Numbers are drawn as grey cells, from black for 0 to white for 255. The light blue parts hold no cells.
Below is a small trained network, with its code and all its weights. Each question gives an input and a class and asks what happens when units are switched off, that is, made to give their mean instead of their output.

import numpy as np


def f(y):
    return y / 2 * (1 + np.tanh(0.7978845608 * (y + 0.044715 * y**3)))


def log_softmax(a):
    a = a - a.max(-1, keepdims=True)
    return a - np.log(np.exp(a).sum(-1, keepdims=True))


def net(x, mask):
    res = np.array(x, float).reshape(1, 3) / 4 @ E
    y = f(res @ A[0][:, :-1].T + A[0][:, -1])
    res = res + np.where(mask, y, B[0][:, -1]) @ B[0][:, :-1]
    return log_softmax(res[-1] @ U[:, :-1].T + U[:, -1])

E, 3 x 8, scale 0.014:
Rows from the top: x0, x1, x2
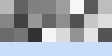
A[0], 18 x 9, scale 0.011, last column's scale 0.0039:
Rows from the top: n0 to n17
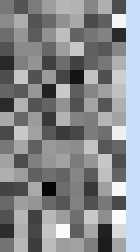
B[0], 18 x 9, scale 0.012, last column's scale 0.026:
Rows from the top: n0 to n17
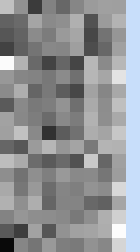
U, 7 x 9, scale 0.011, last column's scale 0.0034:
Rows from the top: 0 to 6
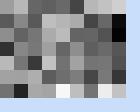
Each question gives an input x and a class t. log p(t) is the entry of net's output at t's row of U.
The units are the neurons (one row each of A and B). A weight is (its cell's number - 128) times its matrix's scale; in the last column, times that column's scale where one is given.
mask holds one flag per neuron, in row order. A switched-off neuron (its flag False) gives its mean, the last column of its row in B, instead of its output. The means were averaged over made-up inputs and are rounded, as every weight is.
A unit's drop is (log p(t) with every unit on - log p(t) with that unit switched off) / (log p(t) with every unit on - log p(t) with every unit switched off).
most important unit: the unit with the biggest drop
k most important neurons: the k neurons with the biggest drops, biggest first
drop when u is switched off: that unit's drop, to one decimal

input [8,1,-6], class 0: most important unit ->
n16
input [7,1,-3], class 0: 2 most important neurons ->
[n16; n10]
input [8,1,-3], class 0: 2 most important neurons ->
[n16; n11]
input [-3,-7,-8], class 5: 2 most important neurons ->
[n14; n1]
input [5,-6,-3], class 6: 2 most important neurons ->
[n1; n4]
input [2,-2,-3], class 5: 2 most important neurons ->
[n16; n10]
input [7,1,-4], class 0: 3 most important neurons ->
[n16; n10; n8]
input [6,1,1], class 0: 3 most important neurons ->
[n16; n11; n10]
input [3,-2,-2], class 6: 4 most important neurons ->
[n4; n9; n11; n6]
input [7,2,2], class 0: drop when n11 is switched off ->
0.2
